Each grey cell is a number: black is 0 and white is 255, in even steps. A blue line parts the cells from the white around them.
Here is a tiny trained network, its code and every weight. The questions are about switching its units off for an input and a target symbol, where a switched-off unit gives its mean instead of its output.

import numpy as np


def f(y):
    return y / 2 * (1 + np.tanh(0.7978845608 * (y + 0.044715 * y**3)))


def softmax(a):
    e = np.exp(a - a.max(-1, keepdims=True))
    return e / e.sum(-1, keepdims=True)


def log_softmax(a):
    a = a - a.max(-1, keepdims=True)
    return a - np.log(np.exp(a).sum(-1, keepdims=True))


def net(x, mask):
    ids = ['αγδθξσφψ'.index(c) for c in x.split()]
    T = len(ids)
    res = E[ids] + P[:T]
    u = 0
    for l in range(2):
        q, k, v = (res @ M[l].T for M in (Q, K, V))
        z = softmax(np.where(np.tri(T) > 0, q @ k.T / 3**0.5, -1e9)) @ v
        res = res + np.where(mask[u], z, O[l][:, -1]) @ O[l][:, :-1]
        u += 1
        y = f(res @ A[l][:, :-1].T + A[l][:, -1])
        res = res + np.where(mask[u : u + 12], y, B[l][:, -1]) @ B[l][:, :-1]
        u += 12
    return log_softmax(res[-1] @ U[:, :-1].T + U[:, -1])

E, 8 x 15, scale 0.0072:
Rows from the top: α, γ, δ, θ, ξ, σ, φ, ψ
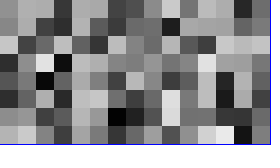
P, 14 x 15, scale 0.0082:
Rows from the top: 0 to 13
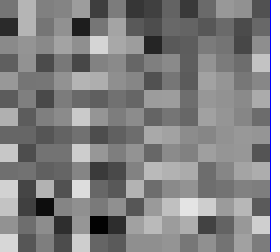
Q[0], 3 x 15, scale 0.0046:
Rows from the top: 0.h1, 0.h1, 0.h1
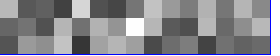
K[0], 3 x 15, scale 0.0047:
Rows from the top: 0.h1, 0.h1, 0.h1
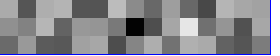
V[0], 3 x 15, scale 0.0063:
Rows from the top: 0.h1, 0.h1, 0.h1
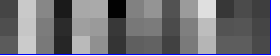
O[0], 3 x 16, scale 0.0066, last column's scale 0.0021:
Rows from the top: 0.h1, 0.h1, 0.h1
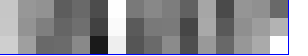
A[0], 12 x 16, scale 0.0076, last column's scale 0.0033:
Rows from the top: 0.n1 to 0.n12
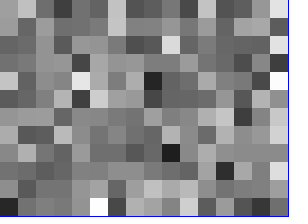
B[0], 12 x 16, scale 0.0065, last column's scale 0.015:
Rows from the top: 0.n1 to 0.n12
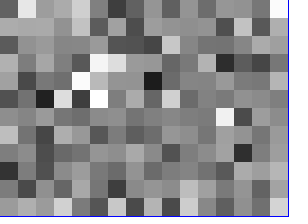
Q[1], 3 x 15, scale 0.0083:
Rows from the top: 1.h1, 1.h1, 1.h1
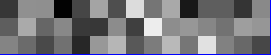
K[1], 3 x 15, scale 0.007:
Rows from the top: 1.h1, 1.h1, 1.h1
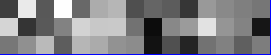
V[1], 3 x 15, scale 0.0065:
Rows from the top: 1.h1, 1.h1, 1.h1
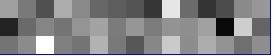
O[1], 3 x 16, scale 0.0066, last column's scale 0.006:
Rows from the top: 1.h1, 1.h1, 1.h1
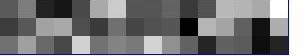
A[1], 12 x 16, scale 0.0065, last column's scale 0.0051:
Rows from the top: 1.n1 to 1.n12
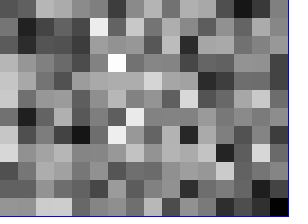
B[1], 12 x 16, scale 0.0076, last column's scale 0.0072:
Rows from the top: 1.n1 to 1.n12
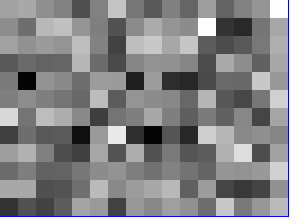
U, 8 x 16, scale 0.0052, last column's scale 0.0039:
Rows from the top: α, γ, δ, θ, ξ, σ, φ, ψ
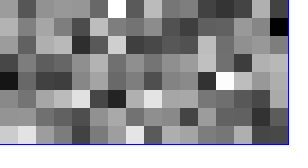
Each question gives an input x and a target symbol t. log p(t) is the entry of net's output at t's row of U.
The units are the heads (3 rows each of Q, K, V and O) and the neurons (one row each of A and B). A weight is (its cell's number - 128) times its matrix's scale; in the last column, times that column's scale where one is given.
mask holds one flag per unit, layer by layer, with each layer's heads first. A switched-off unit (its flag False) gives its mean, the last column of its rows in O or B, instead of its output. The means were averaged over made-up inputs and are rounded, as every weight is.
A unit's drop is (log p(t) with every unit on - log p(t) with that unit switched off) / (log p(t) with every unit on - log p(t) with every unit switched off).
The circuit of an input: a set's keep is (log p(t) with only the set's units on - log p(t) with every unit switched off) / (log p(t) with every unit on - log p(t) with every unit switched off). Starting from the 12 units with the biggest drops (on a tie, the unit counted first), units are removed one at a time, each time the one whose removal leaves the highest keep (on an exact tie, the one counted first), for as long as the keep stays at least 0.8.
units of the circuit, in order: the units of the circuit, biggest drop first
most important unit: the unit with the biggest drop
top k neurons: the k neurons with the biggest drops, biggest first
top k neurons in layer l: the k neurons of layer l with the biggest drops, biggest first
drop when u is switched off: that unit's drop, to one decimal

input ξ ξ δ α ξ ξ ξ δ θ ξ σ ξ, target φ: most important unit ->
0.h1
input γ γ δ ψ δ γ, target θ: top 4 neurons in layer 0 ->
0.n1; 0.n5; 0.n8; 0.n2
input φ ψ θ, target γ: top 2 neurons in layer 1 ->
1.n5; 1.n9
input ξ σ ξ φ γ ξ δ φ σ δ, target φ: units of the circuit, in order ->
0.n5; 1.h1; 1.n11; 0.n3
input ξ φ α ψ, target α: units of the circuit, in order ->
0.h1; 1.h1; 1.n5
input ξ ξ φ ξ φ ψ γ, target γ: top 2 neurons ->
1.n5; 1.n9
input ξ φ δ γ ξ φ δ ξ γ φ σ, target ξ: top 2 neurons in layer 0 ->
0.n12; 0.n3
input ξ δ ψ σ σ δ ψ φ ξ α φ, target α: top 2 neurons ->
1.n5; 0.n12
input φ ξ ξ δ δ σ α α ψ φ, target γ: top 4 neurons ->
1.n5; 0.n5; 0.n12; 1.n9
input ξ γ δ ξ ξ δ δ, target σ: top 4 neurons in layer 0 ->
0.n1; 0.n12; 0.n2; 0.n6
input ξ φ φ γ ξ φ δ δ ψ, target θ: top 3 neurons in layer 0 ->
0.n1; 0.n8; 0.n2
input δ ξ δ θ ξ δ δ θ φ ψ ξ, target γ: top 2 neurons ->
1.n1; 1.n5
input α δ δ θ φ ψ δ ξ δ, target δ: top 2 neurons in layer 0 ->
0.n11; 0.n12
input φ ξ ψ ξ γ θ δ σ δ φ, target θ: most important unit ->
0.n5
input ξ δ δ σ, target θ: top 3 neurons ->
0.n1; 0.n5; 1.n2
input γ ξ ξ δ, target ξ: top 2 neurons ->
0.n1; 1.n4
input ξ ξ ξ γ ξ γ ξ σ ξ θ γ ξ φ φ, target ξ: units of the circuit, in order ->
1.h1; 0.n12
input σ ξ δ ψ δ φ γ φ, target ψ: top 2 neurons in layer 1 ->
1.n9; 1.n1
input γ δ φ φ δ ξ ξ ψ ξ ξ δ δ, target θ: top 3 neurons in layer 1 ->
1.n6; 1.n2; 1.n3
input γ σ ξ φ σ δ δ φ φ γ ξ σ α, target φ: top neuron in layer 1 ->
1.n11
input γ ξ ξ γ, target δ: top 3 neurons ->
0.n5; 0.n10; 0.n2
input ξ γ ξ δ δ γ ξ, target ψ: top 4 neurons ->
1.n9; 0.n12; 1.n1; 0.n1
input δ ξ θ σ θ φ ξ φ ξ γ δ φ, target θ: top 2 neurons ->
0.n1; 0.n12
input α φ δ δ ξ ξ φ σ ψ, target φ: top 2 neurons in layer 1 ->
1.n11; 1.n1
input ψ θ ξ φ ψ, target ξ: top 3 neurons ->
0.n12; 0.n5; 1.n4
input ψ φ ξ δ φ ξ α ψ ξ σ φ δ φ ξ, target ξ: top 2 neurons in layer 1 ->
1.n2; 1.n3
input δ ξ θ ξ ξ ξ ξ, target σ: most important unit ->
0.n1
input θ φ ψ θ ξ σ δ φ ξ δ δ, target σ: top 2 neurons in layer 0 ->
0.n1; 0.n12
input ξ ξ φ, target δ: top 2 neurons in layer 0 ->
0.n10; 0.n5
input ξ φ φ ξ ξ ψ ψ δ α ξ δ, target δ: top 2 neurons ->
1.n8; 0.n1
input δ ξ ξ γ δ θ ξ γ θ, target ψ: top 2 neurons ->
1.n9; 0.n12
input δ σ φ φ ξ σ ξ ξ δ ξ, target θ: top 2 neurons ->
0.n5; 0.n12
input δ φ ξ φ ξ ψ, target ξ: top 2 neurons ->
0.n12; 0.n5
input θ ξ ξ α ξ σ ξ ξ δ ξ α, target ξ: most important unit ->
0.n12
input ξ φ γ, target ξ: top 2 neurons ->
0.n5; 0.n12
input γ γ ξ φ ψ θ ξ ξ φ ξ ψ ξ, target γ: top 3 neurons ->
1.n5; 1.n9; 0.n7
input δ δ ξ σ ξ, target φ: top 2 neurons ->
0.n12; 1.n11
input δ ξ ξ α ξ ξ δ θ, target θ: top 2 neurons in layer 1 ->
1.n6; 1.n2
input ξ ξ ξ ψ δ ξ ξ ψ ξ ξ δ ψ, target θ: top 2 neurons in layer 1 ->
1.n6; 1.n2
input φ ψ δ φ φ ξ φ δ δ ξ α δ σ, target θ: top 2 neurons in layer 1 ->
1.n6; 1.n1
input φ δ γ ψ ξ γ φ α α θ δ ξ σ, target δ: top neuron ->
0.n11
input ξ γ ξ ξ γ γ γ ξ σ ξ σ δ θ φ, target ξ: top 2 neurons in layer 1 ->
1.n2; 1.n7
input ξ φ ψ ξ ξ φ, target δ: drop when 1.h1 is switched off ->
0.5
